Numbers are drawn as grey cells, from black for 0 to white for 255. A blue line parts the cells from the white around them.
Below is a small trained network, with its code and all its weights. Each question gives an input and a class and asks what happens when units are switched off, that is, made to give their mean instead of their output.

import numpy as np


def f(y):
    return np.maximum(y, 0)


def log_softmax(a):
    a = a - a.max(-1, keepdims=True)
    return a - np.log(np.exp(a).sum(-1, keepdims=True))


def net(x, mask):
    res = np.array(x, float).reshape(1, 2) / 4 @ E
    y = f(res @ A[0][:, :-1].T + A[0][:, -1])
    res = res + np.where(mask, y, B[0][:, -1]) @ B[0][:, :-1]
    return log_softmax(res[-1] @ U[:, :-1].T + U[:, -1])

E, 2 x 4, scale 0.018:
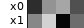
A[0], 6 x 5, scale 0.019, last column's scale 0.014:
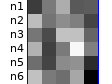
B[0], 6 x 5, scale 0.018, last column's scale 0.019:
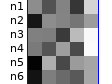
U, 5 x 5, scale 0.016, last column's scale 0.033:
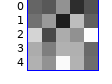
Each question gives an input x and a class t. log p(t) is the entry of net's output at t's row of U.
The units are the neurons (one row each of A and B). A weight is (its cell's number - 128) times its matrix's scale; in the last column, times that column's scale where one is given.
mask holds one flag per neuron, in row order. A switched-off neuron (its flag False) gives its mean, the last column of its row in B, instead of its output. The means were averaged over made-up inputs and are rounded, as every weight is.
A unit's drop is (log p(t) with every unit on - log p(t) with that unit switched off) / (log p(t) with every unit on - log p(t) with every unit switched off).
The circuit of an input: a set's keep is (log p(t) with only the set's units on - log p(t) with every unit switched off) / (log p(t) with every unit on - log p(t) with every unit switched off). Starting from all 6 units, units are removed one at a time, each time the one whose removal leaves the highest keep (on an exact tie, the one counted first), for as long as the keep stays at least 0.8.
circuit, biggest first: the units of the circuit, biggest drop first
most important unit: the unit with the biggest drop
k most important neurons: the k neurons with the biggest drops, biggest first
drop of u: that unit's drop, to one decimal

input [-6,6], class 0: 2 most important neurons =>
n3, n6
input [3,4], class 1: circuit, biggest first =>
n4
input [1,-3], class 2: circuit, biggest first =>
n6, n2
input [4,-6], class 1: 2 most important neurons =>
n3, n4
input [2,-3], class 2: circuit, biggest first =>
n6, n2
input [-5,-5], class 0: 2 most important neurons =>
n4, n2
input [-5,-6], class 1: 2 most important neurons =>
n3, n1
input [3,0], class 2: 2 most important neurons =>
n6, n4
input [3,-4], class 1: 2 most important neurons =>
n4, n3
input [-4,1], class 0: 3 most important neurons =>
n3, n6, n4
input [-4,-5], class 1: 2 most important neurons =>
n3, n1
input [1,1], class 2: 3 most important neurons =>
n3, n5, n6
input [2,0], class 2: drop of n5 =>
0.1
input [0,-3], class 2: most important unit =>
n6
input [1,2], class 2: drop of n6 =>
0.2
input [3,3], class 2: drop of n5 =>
0.4
